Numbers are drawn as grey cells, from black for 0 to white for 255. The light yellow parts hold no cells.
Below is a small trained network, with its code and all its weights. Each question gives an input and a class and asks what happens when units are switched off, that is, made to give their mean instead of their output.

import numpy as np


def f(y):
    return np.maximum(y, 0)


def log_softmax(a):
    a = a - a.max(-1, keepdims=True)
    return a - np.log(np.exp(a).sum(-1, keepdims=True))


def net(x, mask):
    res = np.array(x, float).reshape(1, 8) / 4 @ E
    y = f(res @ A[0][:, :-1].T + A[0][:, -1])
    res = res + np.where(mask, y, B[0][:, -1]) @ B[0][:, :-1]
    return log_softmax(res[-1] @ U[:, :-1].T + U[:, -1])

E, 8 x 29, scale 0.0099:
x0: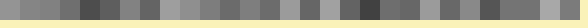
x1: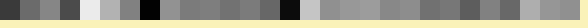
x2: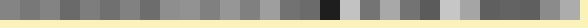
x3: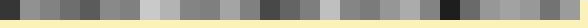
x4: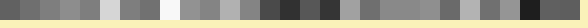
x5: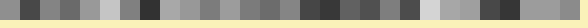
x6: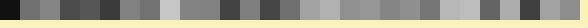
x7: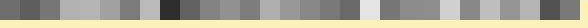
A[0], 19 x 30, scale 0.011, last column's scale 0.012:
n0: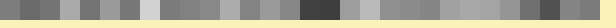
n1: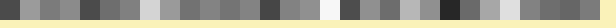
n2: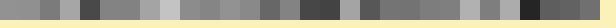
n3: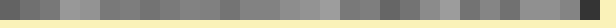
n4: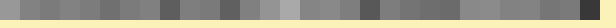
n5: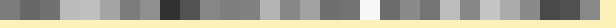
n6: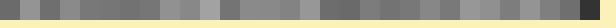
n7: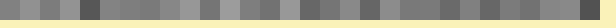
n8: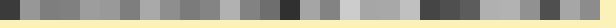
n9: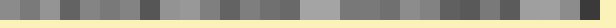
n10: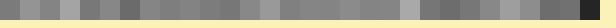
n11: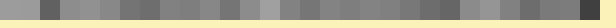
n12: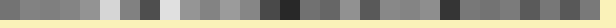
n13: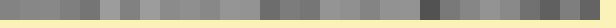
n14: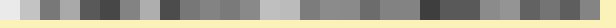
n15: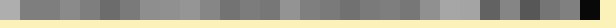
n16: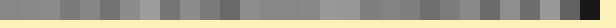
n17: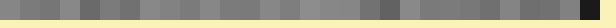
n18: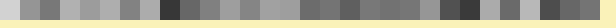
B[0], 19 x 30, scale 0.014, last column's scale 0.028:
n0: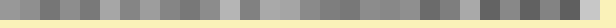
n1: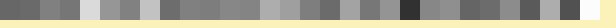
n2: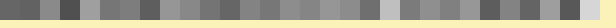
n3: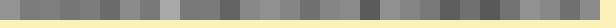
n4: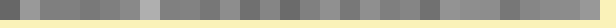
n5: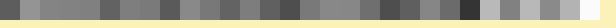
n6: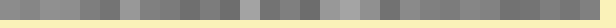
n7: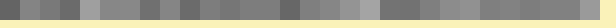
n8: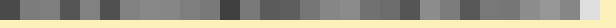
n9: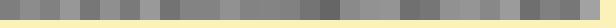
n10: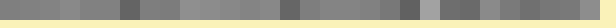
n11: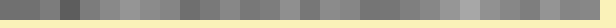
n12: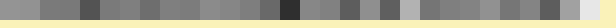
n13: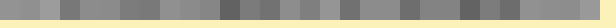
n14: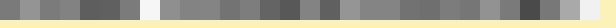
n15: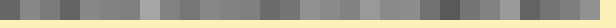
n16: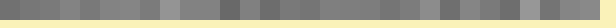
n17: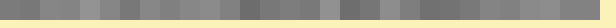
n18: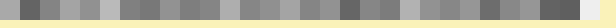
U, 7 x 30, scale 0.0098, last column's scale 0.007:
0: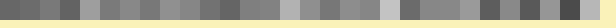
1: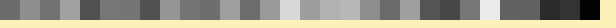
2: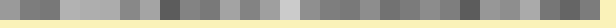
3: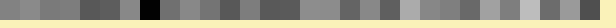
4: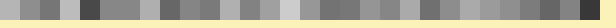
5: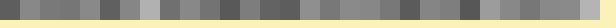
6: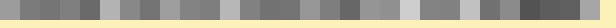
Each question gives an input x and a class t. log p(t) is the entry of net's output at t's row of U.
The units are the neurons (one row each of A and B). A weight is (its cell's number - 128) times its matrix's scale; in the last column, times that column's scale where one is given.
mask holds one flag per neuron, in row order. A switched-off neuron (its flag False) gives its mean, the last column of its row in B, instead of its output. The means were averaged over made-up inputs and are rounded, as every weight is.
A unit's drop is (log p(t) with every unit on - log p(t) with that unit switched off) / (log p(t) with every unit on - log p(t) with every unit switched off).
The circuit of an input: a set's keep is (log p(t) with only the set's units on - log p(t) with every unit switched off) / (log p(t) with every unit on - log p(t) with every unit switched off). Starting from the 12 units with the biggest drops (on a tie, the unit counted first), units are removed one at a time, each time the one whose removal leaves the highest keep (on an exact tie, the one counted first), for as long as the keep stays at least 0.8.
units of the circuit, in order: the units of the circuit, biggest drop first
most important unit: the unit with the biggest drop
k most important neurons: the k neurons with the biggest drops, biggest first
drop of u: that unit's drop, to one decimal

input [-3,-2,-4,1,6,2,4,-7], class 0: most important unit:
n2
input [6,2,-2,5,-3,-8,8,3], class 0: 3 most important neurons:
[n1 n5 n12]
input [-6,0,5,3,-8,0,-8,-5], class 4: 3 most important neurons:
[n18 n1 n14]
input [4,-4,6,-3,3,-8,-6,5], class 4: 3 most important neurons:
[n0 n18 n8]
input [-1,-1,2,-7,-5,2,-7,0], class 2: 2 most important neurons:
[n18 n5]
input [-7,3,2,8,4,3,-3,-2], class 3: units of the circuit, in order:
[n12 n1]
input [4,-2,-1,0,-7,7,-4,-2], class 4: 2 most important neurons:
[n1 n5]
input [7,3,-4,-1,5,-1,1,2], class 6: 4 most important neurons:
[n5 n8 n14 n12]
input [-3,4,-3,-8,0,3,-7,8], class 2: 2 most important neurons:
[n18 n12]
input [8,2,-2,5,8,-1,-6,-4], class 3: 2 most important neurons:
[n12 n14]
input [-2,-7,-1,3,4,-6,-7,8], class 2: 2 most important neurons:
[n18 n0]
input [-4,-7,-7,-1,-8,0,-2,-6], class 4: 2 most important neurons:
[n18 n14]
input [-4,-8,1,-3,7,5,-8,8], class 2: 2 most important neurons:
[n5 n12]
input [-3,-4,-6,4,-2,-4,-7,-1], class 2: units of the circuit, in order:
[n18]
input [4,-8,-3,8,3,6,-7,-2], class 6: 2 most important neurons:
[n18 n12]
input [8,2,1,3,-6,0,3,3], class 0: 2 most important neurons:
[n5 n14]
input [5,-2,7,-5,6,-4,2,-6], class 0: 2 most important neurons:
[n2 n18]
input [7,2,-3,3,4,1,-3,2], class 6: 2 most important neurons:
[n5 n8]
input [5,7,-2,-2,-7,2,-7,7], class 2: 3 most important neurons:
[n18 n12 n8]
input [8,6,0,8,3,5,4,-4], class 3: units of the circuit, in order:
[n12]
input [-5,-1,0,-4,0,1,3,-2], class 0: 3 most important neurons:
[n12 n5 n14]
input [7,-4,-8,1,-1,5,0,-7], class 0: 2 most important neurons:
[n5 n8]
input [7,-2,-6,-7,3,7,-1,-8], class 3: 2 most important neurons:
[n12 n1]
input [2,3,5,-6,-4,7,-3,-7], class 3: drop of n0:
0.2
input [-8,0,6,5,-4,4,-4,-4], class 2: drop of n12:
0.4
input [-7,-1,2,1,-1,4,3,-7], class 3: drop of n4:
0.0
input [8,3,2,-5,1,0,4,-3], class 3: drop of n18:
0.3
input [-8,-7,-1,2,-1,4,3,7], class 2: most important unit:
n0
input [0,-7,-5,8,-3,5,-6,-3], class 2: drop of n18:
0.1
